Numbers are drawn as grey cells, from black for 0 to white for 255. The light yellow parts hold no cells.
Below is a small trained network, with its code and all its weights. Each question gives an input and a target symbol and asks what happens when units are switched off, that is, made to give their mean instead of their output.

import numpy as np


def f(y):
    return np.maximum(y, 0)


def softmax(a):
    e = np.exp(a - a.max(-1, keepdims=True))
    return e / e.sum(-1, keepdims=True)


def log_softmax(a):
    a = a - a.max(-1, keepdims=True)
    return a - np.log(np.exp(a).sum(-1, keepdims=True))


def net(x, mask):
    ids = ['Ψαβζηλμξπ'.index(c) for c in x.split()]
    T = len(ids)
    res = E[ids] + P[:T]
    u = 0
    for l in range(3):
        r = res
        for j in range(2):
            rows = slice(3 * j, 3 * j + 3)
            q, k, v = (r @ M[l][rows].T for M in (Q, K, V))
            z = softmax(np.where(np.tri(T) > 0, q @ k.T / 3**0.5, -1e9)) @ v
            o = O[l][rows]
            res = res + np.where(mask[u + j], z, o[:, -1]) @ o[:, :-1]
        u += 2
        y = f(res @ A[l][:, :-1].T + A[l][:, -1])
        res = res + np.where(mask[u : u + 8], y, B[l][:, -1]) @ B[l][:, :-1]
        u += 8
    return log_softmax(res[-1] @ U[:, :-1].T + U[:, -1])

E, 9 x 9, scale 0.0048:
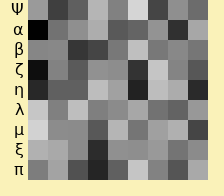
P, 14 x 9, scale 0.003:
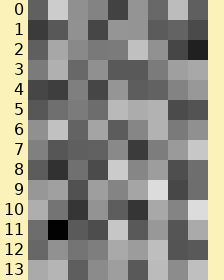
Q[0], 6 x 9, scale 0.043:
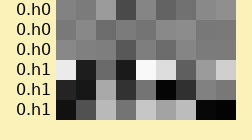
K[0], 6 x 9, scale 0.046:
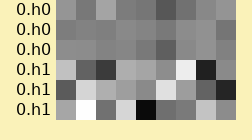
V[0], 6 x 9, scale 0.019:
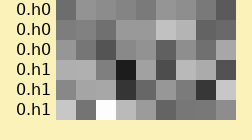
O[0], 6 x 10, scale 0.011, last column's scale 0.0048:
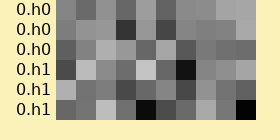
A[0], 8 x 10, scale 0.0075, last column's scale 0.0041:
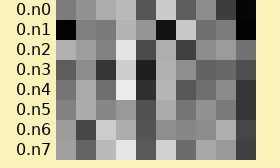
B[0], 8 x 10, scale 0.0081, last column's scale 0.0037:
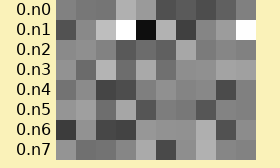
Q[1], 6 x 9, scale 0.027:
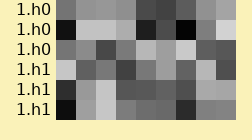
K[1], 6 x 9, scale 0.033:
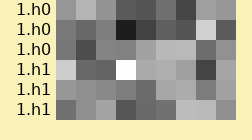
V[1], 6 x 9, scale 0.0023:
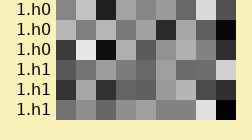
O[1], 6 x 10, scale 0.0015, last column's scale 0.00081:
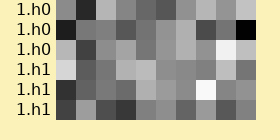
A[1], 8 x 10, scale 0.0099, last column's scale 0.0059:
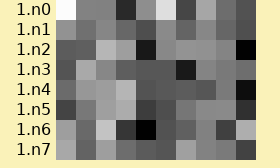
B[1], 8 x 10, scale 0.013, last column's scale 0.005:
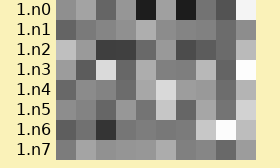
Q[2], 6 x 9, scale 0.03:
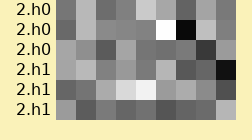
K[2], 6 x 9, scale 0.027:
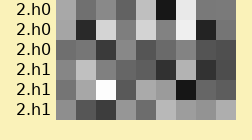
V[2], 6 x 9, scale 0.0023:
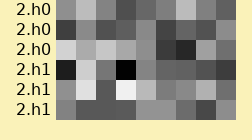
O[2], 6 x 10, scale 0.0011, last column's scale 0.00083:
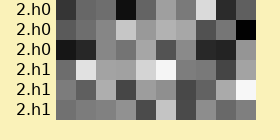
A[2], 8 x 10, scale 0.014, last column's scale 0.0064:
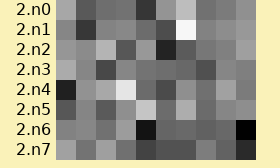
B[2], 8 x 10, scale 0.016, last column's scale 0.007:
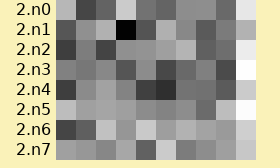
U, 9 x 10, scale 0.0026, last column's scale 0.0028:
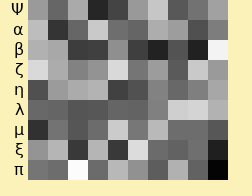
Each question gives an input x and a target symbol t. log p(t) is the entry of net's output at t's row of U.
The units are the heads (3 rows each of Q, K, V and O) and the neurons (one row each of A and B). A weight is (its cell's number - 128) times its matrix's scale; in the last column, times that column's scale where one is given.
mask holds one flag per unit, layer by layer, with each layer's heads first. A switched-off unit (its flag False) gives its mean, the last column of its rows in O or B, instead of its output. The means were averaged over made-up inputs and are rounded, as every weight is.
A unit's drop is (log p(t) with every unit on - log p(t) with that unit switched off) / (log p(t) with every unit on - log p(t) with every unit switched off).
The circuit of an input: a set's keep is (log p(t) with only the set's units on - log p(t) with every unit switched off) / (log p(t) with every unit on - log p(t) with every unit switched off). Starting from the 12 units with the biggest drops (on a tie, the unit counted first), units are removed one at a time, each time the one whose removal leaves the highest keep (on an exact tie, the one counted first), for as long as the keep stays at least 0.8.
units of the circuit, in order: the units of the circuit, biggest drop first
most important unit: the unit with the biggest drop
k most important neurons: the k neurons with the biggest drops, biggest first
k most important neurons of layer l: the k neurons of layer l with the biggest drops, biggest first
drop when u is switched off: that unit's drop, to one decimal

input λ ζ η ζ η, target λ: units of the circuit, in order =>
(0.h1, 1.n6)
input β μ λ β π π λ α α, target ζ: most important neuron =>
(2.n5)
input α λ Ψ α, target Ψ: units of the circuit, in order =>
(0.h1, 2.n1, 1.n0)
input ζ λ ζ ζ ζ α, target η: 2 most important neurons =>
(2.n4, 0.n1)
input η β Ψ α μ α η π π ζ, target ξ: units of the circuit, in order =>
(0.n1, 0.h1, 1.n2, 1.n5)
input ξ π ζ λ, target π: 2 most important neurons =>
(2.n6, 1.n0)
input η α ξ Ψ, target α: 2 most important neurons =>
(2.n0, 1.n0)
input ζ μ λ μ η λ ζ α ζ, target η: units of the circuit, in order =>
(2.n4, 0.n1, 0.h1, 1.n2)
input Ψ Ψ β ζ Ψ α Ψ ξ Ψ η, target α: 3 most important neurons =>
(0.n1, 2.n0, 1.n2)
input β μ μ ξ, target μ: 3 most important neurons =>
(2.n2, 1.n3, 1.n0)
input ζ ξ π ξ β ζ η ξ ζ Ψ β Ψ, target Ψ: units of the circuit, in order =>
(2.n1, 0.h1, 1.n0)
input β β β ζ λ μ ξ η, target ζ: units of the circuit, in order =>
(0.h1, 2.n5, 1.n0, 2.n4)
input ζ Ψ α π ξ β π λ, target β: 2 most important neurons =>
(1.n0, 2.n3)
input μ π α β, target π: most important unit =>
2.n6
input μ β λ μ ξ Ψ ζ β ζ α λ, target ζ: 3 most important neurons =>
(2.n5, 1.n0, 0.n1)
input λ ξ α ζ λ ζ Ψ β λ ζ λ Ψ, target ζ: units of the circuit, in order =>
(0.h1, 2.n5, 1.n0, 0.n1)
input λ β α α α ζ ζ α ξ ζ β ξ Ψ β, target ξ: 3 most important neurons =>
(1.n0, 2.n7, 1.n3)
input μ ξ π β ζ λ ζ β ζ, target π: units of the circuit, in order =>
(0.h1, 0.n1, 1.n3)
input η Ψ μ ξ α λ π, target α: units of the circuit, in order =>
(0.h1, 2.n0)
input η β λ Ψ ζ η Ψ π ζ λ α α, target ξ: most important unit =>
0.n1
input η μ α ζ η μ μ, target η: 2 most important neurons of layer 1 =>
(1.n2, 1.n3)
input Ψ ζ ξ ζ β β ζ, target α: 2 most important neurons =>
(0.n1, 2.n0)
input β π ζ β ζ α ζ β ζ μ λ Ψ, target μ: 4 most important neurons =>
(2.n2, 1.n3, 1.n0, 0.n1)
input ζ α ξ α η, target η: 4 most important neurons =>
(2.n4, 0.n1, 1.n2, 1.n3)
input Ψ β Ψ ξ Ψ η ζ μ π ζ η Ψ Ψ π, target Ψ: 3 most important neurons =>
(2.n1, 1.n0, 0.n1)
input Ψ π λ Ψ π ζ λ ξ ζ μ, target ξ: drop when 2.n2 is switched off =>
0.2
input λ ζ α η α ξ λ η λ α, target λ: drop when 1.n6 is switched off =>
0.8
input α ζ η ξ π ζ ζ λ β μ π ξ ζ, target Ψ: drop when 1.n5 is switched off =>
0.1
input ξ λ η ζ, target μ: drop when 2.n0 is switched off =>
0.0
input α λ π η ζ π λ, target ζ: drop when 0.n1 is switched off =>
0.2
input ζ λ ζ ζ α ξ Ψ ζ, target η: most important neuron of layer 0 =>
(0.n1)
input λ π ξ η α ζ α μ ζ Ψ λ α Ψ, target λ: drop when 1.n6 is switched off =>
1.0
